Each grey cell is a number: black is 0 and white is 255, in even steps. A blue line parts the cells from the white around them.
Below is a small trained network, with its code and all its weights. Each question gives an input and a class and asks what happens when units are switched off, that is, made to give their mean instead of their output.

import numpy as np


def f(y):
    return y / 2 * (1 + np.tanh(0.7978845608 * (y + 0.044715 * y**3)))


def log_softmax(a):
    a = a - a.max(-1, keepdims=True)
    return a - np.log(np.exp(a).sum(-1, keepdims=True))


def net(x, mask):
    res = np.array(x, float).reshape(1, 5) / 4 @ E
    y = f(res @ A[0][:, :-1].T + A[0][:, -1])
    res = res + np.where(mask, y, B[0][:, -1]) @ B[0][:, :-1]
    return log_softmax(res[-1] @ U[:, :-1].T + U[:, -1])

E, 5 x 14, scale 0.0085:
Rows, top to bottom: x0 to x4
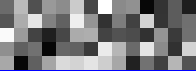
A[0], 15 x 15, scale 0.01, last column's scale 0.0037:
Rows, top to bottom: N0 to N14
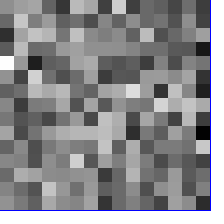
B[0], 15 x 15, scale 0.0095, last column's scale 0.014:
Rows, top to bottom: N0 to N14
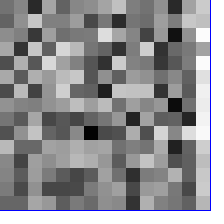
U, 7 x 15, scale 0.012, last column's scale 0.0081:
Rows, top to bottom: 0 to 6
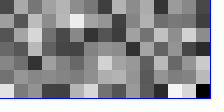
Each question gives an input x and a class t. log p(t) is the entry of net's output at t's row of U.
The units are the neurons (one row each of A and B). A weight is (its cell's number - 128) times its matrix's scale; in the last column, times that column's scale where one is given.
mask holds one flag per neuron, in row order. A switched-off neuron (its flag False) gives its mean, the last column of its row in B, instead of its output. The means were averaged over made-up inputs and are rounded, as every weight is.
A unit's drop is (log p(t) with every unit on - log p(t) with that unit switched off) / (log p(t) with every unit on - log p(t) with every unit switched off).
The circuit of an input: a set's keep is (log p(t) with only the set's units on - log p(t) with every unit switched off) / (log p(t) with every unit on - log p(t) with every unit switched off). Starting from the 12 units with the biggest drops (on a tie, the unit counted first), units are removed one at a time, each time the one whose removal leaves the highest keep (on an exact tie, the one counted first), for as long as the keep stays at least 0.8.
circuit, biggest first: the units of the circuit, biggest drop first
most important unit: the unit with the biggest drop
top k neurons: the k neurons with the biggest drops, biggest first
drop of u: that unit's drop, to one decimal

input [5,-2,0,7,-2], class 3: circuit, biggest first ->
(N8)
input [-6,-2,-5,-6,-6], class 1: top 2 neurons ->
(N9; N7)
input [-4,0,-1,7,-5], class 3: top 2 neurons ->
(N8; N9)
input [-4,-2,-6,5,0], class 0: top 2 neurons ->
(N6; N13)
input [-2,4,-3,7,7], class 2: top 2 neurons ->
(N9; N13)
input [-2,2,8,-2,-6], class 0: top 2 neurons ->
(N4; N9)
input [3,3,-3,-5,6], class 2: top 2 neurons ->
(N9; N8)
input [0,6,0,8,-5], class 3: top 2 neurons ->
(N8; N9)
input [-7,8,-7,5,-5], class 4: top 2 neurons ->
(N2; N4)
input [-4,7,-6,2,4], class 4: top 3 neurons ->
(N2; N4; N3)
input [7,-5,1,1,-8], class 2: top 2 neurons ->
(N1; N7)
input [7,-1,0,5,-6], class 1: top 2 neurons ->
(N9; N10)
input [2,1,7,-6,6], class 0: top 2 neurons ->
(N4; N8)
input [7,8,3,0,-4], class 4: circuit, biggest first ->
(N0)
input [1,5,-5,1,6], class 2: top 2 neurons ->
(N9; N4)
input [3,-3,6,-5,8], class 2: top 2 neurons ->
(N9; N6)
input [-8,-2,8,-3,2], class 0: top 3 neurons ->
(N4; N10; N11)
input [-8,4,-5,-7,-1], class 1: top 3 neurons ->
(N5; N7; N8)
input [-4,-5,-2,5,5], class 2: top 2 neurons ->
(N9; N2)
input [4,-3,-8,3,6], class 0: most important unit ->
N6
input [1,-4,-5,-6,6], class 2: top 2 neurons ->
(N9; N8)
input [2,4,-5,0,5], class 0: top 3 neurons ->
(N6; N1; N7)
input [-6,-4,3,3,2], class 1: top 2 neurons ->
(N2; N7)
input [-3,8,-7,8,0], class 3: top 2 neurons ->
(N8; N4)
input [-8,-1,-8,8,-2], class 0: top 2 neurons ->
(N6; N13)
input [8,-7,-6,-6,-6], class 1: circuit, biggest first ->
(N10; N2; N3)
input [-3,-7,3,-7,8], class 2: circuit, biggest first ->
(N9)
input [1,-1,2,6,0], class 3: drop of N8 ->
0.1
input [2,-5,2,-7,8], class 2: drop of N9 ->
1.5
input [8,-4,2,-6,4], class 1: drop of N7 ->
0.0
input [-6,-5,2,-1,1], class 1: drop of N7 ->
0.1
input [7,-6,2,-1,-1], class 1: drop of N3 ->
0.2
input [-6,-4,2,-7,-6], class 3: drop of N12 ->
0.5
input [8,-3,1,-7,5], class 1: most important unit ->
N11
